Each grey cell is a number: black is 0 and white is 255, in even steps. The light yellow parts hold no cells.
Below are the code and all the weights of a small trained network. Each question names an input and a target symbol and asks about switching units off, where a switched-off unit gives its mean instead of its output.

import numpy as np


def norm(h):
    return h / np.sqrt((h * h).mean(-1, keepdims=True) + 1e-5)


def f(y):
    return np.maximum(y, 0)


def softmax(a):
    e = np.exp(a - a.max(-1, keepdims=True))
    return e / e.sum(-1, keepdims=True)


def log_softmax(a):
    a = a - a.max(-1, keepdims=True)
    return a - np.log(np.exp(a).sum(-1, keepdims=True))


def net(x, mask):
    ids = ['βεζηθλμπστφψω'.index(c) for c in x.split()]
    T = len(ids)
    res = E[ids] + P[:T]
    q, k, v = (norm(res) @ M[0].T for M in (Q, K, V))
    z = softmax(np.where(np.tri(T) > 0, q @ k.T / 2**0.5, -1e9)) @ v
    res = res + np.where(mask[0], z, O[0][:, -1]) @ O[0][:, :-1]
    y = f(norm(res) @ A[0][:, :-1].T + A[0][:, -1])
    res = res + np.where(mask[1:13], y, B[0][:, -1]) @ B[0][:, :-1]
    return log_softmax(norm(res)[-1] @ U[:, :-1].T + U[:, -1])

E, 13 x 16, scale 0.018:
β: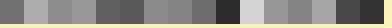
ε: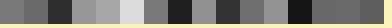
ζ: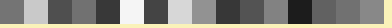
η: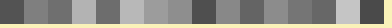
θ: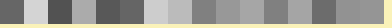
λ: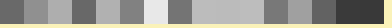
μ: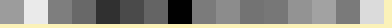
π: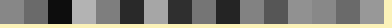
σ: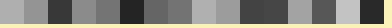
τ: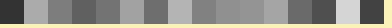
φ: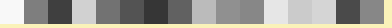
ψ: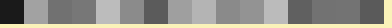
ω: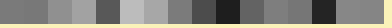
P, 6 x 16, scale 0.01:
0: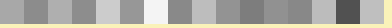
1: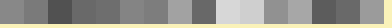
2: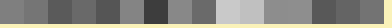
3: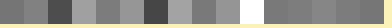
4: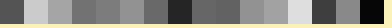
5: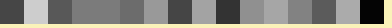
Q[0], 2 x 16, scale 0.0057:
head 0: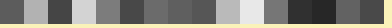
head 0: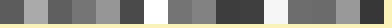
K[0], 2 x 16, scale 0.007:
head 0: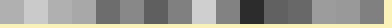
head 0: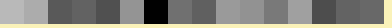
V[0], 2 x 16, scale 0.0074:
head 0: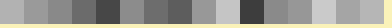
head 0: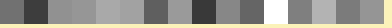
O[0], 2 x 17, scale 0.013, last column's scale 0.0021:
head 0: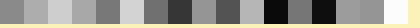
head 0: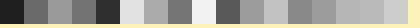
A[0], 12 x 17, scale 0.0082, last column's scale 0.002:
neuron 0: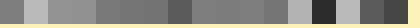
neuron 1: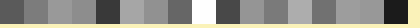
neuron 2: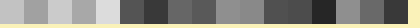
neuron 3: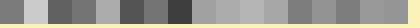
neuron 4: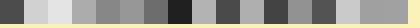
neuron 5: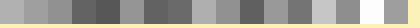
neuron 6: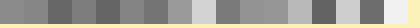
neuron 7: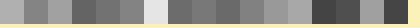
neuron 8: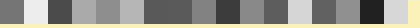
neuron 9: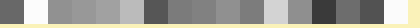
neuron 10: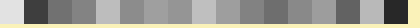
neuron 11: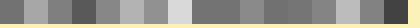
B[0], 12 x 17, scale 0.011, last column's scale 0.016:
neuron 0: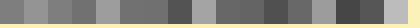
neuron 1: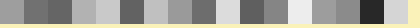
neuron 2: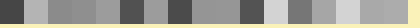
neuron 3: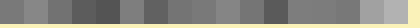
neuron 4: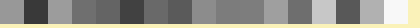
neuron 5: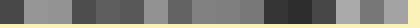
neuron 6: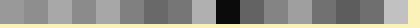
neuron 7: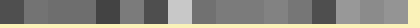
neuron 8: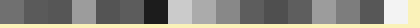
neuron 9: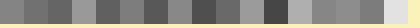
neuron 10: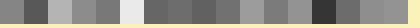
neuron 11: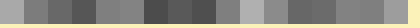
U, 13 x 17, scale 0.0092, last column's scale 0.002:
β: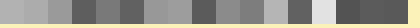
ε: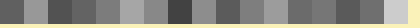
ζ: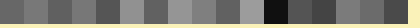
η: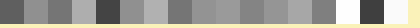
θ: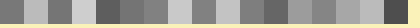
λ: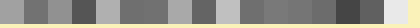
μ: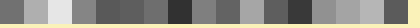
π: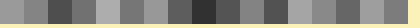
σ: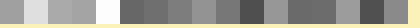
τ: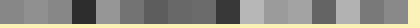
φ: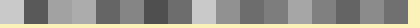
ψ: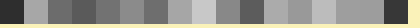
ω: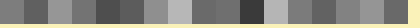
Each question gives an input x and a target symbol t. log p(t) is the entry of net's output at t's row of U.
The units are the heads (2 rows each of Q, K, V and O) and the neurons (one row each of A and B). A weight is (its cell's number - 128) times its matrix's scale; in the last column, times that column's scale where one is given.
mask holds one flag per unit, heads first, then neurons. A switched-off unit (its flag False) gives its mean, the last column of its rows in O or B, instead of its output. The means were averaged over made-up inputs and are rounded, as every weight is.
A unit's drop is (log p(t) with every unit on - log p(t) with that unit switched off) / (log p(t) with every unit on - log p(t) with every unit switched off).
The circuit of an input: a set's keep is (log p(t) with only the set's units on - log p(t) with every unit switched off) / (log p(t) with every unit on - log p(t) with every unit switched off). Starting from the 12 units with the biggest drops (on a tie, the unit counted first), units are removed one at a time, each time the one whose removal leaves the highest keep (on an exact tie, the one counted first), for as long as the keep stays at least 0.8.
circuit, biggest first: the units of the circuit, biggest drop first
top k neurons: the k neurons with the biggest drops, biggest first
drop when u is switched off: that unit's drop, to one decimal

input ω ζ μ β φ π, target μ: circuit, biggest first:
[head 0; neuron 2]
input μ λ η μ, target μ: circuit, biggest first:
[neuron 2; head 0]
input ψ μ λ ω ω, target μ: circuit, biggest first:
[head 0; neuron 2; neuron 1]
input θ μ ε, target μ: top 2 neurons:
[neuron 2; neuron 1]
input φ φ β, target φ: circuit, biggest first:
[head 0; neuron 4; neuron 1]
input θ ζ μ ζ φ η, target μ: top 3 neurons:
[neuron 2; neuron 4; neuron 1]
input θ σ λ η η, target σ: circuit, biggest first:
[head 0; neuron 2]
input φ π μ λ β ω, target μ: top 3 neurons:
[neuron 2; neuron 4; neuron 1]
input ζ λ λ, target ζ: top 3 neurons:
[neuron 1; neuron 4; neuron 7]
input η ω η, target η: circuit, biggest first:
[head 0; neuron 4]
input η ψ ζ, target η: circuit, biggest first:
[head 0; neuron 1; neuron 4]
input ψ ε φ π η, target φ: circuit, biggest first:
[neuron 4; head 0; neuron 1]
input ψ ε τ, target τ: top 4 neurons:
[neuron 8; neuron 11; neuron 1; neuron 6]
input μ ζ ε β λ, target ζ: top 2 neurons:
[neuron 1; neuron 7]
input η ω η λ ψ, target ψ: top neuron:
[neuron 1]
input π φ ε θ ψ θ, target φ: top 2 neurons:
[neuron 4; neuron 1]
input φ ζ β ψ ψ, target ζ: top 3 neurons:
[neuron 9; neuron 1; neuron 2]
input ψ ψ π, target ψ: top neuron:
[neuron 9]
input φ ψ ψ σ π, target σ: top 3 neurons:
[neuron 2; neuron 4; neuron 9]
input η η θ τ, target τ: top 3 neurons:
[neuron 11; neuron 6; neuron 8]
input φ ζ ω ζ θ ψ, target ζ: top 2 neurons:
[neuron 1; neuron 4]
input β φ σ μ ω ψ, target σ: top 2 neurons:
[neuron 2; neuron 0]
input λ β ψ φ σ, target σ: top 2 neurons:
[neuron 2; neuron 4]
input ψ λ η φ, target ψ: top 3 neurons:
[neuron 4; neuron 9; neuron 5]
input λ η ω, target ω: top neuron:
[neuron 1]
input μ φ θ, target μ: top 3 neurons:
[neuron 2; neuron 4; neuron 1]
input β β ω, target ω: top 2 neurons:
[neuron 1; neuron 0]
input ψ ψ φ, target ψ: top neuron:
[neuron 4]
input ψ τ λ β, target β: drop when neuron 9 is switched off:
0.2
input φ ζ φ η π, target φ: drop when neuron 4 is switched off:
0.4
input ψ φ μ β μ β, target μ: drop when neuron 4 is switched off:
0.2
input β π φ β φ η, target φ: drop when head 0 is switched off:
0.4
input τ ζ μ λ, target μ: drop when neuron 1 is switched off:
0.5
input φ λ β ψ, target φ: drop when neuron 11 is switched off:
0.0
